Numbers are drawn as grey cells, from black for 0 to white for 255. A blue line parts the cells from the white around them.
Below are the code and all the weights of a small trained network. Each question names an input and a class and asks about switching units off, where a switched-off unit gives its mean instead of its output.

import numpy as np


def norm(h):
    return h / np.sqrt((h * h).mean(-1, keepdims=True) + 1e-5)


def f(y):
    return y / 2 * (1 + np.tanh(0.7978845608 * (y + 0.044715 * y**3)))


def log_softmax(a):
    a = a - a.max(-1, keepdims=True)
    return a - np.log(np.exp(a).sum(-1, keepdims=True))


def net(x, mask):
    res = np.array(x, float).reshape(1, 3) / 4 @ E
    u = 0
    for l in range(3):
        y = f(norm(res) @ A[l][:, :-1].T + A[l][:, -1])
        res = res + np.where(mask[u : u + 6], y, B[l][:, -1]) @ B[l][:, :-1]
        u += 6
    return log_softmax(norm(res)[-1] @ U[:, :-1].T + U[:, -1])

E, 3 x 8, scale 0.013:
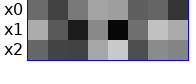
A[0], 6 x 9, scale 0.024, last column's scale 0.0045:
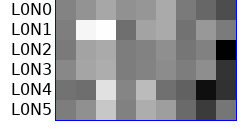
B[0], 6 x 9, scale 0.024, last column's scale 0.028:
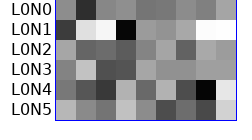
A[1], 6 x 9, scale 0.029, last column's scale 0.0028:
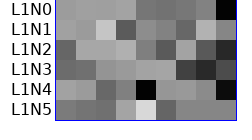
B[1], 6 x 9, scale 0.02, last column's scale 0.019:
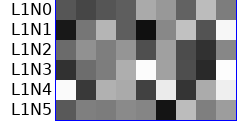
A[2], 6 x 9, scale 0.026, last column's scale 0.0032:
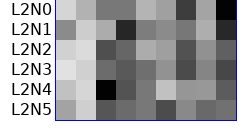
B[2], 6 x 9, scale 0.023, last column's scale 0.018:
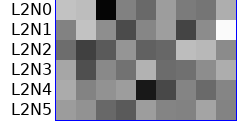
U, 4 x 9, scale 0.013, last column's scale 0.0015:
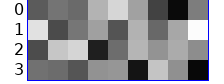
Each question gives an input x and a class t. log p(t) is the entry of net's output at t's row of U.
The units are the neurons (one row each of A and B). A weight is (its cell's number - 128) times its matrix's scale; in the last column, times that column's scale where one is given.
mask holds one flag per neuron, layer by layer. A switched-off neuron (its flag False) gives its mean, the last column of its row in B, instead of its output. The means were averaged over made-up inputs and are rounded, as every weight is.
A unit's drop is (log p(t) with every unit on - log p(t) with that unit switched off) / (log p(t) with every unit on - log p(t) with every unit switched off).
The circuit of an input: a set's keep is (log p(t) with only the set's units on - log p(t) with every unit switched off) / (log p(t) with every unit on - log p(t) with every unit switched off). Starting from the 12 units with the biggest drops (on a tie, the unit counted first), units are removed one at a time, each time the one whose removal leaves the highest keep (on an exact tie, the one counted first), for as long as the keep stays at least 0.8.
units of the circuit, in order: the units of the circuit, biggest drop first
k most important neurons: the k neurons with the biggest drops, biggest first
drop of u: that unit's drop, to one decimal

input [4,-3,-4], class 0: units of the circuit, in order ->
[L0N4]
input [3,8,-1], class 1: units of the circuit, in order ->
[L0N1 L0N4]
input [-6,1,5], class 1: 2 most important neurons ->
[L0N1 L0N4]
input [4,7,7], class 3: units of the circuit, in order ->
[L0N1 L0N4 L1N4 L1N3]
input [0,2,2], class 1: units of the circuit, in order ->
[L0N1 L0N4 L1N3]
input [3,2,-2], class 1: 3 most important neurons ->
[L0N1 L0N5 L0N4]
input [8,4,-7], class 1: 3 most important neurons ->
[L0N1 L0N4 L0N5]
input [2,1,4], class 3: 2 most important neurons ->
[L0N1 L0N4]
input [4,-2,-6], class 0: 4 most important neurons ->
[L0N4 L0N5 L1N3 L0N0]
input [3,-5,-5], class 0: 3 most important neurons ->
[L0N4 L0N5 L1N3]
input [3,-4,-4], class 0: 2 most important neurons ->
[L0N4 L0N5]
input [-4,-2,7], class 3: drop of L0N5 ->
0.2
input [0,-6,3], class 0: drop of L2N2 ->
0.0
